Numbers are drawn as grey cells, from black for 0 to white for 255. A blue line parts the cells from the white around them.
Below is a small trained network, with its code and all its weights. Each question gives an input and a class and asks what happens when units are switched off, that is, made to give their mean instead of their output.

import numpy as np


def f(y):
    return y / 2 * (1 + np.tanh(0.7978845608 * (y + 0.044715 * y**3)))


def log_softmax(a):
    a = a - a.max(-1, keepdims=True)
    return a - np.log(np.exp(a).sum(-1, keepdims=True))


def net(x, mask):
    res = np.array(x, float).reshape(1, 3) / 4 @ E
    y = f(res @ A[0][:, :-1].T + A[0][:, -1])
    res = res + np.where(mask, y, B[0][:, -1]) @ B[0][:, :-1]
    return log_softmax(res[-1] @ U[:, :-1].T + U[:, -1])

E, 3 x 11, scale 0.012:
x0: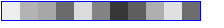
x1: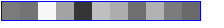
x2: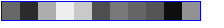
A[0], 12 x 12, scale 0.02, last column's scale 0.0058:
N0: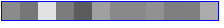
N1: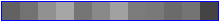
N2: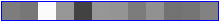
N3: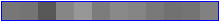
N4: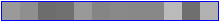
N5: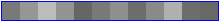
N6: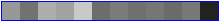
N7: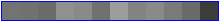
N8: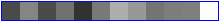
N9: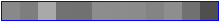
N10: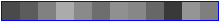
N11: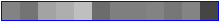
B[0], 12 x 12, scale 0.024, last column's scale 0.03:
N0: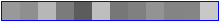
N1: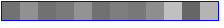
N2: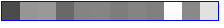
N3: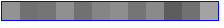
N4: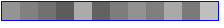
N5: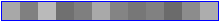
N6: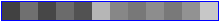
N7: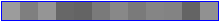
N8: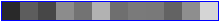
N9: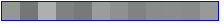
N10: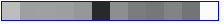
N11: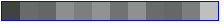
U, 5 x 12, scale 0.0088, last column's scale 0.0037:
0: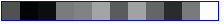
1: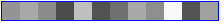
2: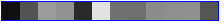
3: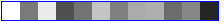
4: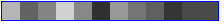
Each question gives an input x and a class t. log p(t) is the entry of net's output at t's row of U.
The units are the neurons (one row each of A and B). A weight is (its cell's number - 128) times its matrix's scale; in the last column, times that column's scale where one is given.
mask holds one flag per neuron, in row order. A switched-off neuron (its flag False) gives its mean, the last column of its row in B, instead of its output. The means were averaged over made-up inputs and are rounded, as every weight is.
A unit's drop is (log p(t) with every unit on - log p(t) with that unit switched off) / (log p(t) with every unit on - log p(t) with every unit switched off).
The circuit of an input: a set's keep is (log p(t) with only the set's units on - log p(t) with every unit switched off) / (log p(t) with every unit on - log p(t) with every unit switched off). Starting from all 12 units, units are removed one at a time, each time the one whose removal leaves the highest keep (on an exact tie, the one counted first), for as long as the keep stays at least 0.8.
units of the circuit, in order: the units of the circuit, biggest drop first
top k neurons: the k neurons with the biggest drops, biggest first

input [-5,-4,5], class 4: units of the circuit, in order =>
N10
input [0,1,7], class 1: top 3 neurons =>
N10, N8, N1
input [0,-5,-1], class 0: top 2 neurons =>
N10, N2
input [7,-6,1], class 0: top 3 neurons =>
N2, N10, N6
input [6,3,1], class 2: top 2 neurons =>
N10, N6
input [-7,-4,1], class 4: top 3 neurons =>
N10, N6, N11
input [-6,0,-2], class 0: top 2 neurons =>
N8, N2
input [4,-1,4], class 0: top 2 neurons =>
N2, N0
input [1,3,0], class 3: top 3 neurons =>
N8, N6, N11
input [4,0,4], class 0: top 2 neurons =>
N2, N0
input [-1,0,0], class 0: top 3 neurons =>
N10, N2, N0
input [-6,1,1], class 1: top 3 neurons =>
N10, N6, N1
